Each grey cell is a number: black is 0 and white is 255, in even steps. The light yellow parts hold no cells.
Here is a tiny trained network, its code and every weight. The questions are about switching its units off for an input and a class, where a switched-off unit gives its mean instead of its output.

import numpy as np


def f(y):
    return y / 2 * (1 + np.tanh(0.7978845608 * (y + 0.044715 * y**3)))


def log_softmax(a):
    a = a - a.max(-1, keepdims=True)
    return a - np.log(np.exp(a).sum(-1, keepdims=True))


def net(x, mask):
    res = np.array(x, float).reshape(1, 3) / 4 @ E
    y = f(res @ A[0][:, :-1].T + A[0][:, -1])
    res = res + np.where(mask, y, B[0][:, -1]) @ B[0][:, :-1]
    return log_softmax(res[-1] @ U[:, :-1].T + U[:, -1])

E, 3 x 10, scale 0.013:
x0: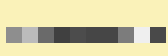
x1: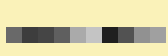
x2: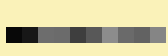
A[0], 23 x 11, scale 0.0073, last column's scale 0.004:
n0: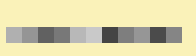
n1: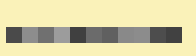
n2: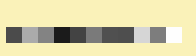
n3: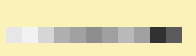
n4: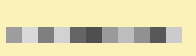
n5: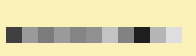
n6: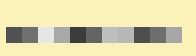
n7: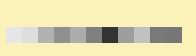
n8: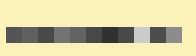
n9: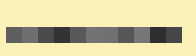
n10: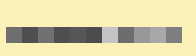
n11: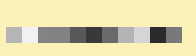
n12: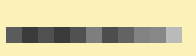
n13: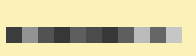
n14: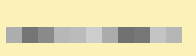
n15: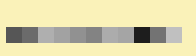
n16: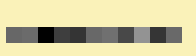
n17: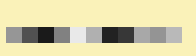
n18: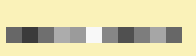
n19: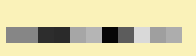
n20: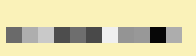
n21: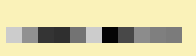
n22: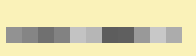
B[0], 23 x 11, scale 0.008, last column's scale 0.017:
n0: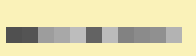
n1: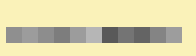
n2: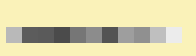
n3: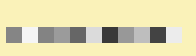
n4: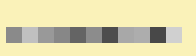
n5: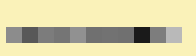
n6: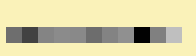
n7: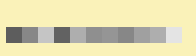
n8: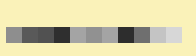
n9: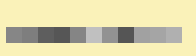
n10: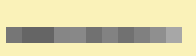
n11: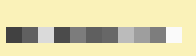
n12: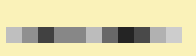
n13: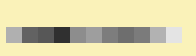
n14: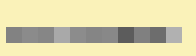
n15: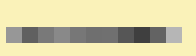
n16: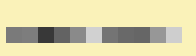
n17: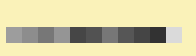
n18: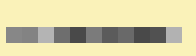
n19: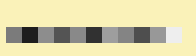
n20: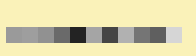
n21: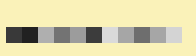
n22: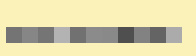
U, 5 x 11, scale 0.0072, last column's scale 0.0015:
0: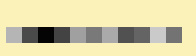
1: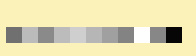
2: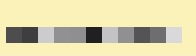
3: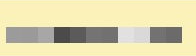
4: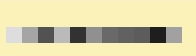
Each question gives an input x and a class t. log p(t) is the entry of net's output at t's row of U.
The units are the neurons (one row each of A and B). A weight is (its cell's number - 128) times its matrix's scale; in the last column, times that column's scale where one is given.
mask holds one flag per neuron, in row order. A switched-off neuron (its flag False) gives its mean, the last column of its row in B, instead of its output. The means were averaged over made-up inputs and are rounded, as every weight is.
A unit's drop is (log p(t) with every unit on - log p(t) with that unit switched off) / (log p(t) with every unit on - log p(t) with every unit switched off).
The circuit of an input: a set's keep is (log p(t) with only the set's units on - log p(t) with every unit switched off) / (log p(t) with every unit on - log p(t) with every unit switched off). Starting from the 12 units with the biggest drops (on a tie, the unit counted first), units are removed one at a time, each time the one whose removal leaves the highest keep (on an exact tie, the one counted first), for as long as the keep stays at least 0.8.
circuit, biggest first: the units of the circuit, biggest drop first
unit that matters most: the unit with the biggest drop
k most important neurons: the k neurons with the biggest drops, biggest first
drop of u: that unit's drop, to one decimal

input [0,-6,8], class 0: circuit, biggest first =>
n11
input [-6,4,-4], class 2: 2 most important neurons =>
n3, n12
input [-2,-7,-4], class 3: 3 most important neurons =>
n17, n12, n11
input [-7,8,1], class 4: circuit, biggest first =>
n17, n18
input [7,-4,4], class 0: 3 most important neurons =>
n8, n3, n13
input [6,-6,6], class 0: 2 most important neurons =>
n3, n8
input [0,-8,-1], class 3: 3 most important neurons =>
n11, n17, n12
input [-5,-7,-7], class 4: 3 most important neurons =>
n15, n21, n14
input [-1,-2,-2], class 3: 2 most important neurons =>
n17, n12
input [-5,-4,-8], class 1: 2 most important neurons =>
n7, n17
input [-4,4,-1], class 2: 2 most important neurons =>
n3, n20
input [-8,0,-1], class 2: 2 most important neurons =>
n3, n12
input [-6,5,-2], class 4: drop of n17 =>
0.2
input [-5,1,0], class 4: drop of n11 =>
0.4
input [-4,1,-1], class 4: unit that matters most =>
n21
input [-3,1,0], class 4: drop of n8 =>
0.1
